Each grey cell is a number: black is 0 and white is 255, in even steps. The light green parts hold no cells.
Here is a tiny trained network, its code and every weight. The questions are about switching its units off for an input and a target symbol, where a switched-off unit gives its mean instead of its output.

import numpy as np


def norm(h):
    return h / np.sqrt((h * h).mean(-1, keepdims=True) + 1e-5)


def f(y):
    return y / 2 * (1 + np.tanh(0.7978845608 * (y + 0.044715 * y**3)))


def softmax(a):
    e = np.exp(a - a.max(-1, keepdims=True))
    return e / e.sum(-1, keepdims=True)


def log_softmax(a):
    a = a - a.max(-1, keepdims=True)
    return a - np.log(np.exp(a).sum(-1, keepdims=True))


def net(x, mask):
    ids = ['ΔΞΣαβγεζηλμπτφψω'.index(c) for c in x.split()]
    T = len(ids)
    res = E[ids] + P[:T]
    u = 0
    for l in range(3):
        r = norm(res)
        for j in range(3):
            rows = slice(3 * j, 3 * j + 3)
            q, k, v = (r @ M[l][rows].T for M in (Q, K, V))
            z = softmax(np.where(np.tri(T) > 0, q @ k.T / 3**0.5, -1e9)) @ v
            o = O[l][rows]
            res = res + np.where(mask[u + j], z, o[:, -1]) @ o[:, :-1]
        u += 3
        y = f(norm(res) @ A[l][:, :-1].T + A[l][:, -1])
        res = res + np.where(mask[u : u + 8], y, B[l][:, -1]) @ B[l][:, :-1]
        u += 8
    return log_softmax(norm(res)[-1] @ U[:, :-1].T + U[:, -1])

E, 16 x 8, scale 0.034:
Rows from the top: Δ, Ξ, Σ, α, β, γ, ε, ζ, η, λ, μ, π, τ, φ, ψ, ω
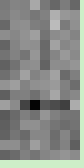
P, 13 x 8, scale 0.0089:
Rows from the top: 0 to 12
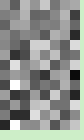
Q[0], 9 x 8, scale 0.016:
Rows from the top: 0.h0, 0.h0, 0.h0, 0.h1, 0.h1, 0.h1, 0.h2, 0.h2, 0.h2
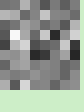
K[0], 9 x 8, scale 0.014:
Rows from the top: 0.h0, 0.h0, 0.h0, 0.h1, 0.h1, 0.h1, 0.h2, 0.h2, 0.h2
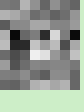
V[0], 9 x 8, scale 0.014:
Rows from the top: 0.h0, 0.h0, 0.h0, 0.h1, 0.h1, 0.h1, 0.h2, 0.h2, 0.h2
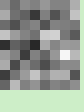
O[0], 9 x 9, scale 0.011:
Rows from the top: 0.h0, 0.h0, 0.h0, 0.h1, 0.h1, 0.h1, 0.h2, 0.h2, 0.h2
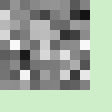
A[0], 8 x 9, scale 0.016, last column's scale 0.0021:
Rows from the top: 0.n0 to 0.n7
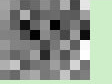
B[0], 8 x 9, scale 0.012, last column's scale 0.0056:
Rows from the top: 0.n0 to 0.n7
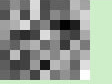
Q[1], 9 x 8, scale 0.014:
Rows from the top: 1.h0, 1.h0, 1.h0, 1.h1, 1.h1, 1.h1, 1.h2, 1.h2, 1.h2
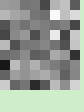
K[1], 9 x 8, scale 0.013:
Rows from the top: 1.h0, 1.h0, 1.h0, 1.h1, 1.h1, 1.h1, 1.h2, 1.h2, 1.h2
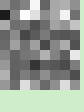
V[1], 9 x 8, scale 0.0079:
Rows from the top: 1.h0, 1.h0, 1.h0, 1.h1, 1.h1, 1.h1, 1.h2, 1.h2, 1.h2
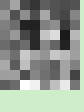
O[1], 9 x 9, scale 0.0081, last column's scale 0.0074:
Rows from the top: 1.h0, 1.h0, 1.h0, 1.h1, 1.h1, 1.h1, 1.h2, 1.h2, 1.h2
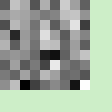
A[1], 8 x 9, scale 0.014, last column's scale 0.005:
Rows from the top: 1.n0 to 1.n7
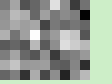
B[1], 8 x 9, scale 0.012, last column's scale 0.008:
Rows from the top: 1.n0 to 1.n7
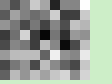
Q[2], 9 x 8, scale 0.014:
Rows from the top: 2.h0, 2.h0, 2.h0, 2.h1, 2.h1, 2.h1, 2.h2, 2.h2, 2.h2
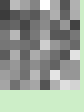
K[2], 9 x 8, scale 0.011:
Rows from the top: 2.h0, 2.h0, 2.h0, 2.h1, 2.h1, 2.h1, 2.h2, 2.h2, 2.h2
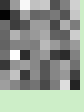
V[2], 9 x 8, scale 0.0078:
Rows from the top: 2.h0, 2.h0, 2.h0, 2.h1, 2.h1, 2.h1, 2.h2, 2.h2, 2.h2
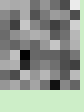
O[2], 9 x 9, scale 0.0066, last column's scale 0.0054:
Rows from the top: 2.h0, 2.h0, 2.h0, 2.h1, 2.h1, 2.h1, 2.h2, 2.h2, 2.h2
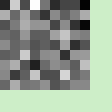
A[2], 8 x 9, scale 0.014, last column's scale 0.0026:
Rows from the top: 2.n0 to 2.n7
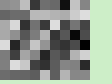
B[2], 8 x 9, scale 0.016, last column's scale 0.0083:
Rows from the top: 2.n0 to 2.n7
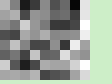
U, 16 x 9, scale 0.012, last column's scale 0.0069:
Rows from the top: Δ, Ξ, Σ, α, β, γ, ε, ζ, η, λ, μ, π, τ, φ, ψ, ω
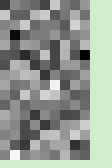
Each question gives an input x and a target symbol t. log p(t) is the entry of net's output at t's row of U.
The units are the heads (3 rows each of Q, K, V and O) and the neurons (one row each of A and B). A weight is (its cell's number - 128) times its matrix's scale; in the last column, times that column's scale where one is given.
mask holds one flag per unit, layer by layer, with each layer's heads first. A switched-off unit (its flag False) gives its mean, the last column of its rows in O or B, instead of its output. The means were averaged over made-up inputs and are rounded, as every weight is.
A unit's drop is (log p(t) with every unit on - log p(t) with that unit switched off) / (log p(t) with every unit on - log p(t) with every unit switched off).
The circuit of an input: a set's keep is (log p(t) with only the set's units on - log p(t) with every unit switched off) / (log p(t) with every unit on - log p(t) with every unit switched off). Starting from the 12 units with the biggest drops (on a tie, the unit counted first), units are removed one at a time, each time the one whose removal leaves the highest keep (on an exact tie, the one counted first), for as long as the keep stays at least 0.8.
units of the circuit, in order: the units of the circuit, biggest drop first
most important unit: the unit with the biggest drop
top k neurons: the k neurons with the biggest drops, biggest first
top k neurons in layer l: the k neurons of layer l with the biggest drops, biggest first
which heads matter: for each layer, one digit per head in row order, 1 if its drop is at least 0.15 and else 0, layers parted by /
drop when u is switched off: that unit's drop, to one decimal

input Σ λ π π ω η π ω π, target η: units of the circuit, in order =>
[0.h1 2.n4]
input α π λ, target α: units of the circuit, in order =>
[0.h1]
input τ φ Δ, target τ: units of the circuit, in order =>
[0.h1 2.n6 2.n5]
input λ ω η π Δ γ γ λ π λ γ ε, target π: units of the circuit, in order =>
[0.h1 2.n0]
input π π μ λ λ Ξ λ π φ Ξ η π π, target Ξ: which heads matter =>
001 / 111 / 000
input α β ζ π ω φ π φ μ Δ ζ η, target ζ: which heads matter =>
101 / 000 / 000
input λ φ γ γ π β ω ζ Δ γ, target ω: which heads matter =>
011 / 000 / 000
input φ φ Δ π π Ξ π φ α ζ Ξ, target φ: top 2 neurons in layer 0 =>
[0.n6 0.n3]
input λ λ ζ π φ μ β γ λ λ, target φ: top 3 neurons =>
[0.n2 0.n6 2.n2]
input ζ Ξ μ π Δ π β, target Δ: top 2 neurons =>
[0.n6 1.n3]
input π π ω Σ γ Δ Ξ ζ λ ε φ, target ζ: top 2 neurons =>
[0.n1 1.n7]
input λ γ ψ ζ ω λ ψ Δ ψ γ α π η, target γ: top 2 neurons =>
[1.n4 2.n2]
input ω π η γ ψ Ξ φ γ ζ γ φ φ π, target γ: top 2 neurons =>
[1.n4 2.n2]
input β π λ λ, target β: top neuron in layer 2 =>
[2.n7]
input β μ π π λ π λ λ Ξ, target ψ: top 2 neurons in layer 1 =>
[1.n7 1.n0]
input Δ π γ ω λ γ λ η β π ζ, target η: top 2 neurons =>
[2.n4 1.n7]
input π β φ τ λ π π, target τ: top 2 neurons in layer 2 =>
[2.n6 2.n5]
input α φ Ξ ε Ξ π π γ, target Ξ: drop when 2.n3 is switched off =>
0.1
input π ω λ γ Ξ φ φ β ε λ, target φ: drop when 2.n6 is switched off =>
0.3
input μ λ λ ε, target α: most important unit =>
1.h2
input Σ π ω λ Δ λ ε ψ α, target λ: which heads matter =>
010 / 000 / 000
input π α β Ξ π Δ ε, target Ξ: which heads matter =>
010 / 000 / 000
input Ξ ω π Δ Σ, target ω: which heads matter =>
011 / 000 / 000
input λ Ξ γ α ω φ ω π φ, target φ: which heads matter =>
000 / 000 / 000
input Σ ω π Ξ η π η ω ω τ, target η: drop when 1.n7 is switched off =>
0.2
